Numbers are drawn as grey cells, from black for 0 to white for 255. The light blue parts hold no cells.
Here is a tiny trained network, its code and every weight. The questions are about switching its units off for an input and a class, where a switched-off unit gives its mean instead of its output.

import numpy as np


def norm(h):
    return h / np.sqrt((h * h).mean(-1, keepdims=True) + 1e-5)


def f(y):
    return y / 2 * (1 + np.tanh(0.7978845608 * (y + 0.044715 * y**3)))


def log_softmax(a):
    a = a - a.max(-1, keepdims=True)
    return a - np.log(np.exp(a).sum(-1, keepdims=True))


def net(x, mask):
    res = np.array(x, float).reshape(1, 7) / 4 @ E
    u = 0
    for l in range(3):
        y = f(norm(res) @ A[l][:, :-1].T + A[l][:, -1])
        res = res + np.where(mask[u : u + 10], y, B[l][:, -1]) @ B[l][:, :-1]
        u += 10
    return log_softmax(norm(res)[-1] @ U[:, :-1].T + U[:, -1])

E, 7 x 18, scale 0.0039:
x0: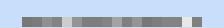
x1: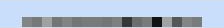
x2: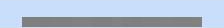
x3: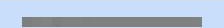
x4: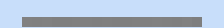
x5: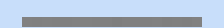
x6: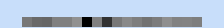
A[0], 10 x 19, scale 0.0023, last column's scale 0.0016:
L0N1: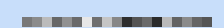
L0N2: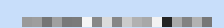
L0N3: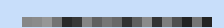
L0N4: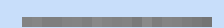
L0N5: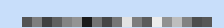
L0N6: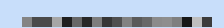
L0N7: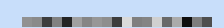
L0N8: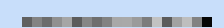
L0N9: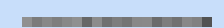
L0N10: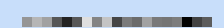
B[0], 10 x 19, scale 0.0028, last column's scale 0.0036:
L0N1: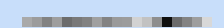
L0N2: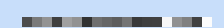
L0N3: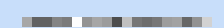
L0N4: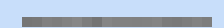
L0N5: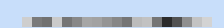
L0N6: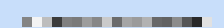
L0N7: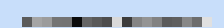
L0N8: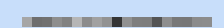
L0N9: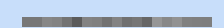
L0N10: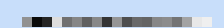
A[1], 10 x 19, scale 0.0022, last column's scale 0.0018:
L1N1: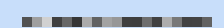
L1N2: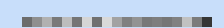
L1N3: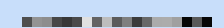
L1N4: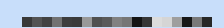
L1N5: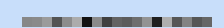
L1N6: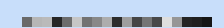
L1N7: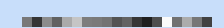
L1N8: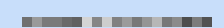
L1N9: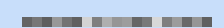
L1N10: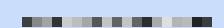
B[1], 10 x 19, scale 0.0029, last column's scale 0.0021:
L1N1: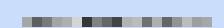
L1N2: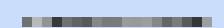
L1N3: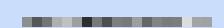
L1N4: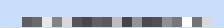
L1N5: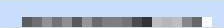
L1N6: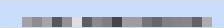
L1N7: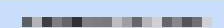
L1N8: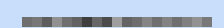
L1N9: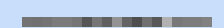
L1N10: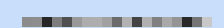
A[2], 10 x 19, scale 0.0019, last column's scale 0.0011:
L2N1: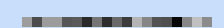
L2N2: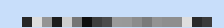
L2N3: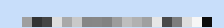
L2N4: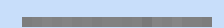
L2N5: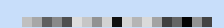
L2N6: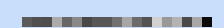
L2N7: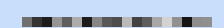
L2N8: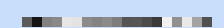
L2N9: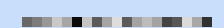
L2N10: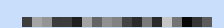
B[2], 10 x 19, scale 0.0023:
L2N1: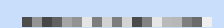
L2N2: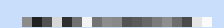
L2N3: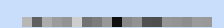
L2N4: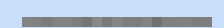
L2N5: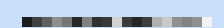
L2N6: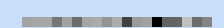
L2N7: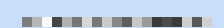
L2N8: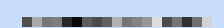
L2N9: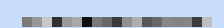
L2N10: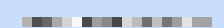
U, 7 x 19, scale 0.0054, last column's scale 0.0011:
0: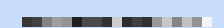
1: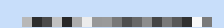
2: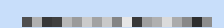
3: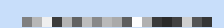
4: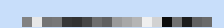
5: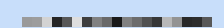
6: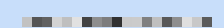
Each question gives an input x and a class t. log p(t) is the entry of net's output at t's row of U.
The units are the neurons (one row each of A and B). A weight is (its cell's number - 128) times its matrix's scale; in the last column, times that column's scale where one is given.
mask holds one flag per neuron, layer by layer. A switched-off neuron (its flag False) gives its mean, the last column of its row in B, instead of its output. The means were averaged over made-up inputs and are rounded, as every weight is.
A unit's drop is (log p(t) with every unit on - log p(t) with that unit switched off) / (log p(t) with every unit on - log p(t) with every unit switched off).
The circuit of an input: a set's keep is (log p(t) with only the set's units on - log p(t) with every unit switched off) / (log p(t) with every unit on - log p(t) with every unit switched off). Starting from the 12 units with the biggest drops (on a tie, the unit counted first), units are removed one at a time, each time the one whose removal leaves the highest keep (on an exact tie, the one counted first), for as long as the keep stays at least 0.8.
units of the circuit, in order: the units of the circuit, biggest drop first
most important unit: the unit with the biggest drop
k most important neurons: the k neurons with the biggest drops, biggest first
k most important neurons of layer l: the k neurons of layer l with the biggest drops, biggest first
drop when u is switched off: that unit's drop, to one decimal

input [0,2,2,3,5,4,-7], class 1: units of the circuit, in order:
(L0N10)
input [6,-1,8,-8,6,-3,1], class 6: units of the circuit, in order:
(L0N2 L2N3)
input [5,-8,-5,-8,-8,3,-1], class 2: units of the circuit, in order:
(L0N2 L1N10)
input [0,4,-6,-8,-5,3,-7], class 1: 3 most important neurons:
(L0N10 L1N4 L0N7)
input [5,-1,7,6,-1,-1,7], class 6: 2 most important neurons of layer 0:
(L0N5 L0N2)
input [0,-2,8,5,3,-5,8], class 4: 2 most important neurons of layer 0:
(L0N6 L0N10)
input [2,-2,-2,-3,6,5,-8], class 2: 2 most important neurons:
(L0N2 L1N10)
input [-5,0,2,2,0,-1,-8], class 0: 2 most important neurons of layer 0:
(L0N2 L0N5)
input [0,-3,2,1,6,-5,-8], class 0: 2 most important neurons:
(L0N10 L1N4)
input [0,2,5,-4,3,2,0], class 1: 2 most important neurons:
(L0N2 L0N1)
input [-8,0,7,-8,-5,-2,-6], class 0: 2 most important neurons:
(L1N4 L0N5)
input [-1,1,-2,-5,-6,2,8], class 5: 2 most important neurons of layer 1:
(L1N7 L1N5)
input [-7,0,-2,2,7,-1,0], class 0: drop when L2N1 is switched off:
0.1
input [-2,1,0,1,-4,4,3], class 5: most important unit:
L0N1
